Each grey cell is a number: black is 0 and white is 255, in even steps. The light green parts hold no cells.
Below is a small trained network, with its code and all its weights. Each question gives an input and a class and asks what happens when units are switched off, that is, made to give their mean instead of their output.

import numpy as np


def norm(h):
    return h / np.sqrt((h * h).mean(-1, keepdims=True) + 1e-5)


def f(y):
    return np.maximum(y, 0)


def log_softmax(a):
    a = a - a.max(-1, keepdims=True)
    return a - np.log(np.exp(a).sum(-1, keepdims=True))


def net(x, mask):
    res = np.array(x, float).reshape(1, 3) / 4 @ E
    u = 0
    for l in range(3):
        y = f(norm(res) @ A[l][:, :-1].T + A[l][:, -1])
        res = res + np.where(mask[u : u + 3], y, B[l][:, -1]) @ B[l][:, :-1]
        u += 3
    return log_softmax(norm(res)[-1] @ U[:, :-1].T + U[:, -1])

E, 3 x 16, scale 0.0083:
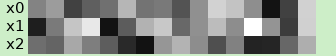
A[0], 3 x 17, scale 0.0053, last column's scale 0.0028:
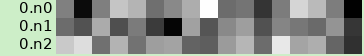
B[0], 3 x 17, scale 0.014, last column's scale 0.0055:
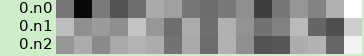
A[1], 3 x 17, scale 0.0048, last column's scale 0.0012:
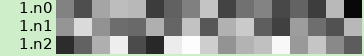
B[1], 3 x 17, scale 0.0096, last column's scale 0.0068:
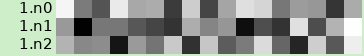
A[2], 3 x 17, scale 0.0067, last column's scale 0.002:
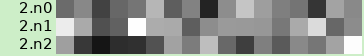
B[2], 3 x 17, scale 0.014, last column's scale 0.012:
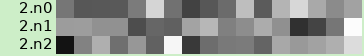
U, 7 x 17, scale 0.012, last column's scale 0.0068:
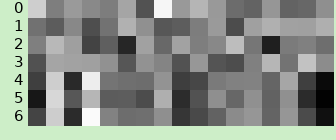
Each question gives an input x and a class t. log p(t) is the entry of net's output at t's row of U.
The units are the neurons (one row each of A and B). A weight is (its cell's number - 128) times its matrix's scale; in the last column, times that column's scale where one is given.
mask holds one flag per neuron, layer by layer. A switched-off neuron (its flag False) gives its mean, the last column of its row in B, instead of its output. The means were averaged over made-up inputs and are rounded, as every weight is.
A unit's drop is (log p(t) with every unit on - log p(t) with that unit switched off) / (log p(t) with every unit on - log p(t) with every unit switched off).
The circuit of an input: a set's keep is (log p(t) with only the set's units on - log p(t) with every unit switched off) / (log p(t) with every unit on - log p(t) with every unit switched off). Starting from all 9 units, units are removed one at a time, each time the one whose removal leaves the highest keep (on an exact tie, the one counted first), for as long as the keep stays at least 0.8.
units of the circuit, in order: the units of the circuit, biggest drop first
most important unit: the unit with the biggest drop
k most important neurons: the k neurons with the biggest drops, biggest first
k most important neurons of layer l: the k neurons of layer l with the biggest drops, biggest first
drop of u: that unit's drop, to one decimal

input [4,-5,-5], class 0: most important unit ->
1.n2
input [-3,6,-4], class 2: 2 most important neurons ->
[1.n2 0.n1]
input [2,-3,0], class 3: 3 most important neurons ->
[2.n2 1.n2 1.n0]
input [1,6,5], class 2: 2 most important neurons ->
[1.n2 0.n2]
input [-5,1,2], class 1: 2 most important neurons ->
[0.n0 1.n1]
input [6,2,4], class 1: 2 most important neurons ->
[2.n0 2.n1]
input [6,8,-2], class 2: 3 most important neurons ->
[1.n2 0.n0 0.n1]
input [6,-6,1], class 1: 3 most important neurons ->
[1.n2 2.n0 2.n2]
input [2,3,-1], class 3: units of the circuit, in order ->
[1.n1 0.n0]
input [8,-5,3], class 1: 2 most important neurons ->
[2.n0 1.n2]
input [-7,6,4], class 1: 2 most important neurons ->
[0.n0 2.n1]
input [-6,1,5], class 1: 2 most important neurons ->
[0.n0 2.n1]
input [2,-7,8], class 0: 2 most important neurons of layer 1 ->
[1.n0 1.n2]
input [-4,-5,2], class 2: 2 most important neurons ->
[1.n1 2.n0]
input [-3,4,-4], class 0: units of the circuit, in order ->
[2.n2]
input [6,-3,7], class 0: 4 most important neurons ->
[1.n0 0.n0 0.n1 2.n2]
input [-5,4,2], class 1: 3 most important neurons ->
[0.n0 2.n1 1.n1]
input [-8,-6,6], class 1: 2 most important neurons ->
[0.n0 1.n2]
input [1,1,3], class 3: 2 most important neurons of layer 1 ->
[1.n1 1.n0]
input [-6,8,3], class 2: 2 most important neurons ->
[1.n2 1.n1]
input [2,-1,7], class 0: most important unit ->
1.n0
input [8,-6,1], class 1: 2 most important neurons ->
[2.n0 1.n2]
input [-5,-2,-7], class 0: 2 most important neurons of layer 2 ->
[2.n2 2.n1]
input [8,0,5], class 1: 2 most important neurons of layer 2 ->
[2.n0 2.n1]
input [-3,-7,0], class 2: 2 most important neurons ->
[1.n1 2.n1]
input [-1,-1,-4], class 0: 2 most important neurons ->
[0.n2 2.n2]
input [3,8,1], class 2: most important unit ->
1.n2
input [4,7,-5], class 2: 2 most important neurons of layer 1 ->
[1.n2 1.n0]
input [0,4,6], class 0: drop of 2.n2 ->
0.1
